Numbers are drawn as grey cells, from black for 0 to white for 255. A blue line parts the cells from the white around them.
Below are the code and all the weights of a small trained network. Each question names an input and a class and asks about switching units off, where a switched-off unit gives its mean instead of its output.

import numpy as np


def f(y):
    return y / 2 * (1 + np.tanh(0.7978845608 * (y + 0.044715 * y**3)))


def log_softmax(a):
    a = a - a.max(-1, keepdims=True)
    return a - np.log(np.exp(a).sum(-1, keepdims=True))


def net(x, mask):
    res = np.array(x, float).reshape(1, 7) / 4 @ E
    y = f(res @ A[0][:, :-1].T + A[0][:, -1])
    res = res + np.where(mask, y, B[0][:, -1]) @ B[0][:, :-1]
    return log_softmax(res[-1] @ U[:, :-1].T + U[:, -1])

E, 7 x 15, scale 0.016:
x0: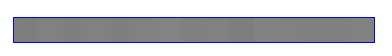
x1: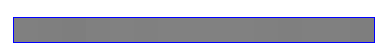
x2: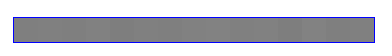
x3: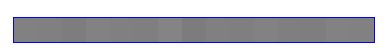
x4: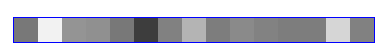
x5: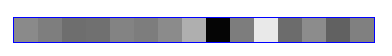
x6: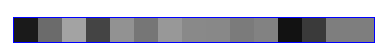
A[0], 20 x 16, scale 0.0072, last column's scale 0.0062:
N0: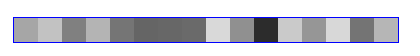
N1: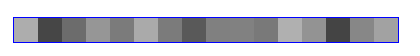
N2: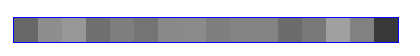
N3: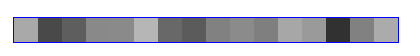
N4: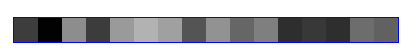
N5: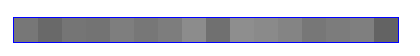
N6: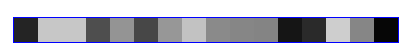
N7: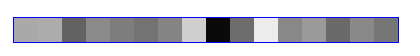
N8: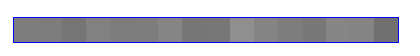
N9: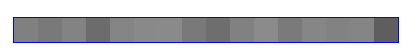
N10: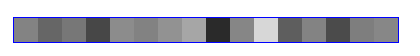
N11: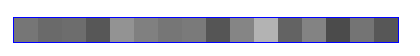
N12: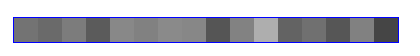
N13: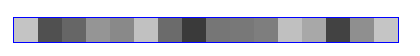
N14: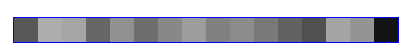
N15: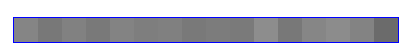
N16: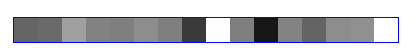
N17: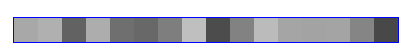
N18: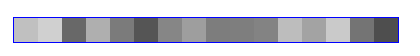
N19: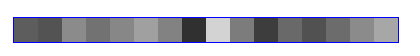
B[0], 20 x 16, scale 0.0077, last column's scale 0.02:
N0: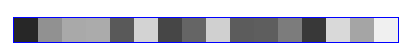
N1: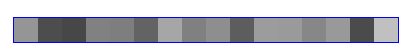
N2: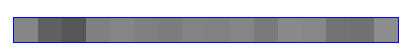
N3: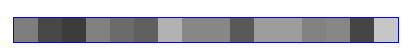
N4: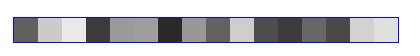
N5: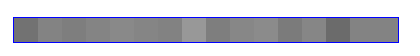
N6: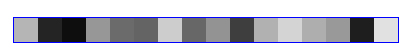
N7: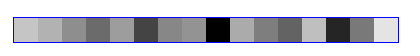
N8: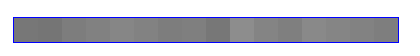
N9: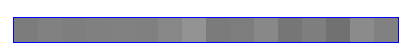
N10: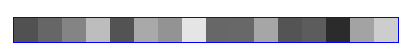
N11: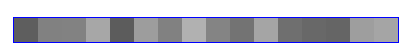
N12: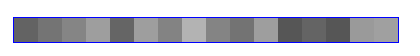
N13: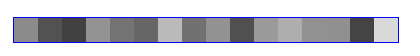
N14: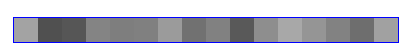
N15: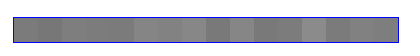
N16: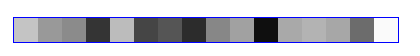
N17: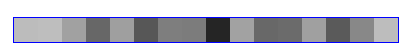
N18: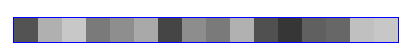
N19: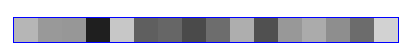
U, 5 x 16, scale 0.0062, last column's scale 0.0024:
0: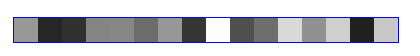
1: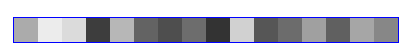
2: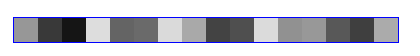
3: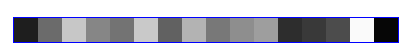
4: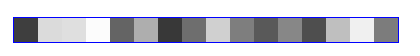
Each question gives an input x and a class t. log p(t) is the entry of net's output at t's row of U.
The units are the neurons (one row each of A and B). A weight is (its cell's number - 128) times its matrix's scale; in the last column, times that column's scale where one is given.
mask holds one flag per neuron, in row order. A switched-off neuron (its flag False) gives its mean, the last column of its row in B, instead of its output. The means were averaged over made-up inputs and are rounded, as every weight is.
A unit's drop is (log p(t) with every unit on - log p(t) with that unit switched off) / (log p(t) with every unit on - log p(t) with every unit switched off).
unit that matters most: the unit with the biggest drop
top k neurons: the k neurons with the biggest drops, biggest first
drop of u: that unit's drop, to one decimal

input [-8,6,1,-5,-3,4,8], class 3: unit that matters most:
N4
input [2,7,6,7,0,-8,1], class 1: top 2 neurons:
[N16 N6]
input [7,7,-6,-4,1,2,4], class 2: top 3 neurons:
[N6 N0 N18]
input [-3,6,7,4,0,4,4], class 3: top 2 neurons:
[N4 N13]
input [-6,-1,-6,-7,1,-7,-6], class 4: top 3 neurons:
[N0 N6 N18]
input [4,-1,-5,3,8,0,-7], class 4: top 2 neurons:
[N0 N16]
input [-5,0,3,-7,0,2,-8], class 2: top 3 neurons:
[N4 N13 N16]
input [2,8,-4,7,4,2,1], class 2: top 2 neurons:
[N4 N16]
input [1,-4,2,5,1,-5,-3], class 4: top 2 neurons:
[N6 N0]
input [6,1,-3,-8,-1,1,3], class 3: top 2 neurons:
[N16 N7]
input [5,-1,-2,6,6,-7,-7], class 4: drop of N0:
0.1
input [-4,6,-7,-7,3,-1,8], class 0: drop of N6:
1.5
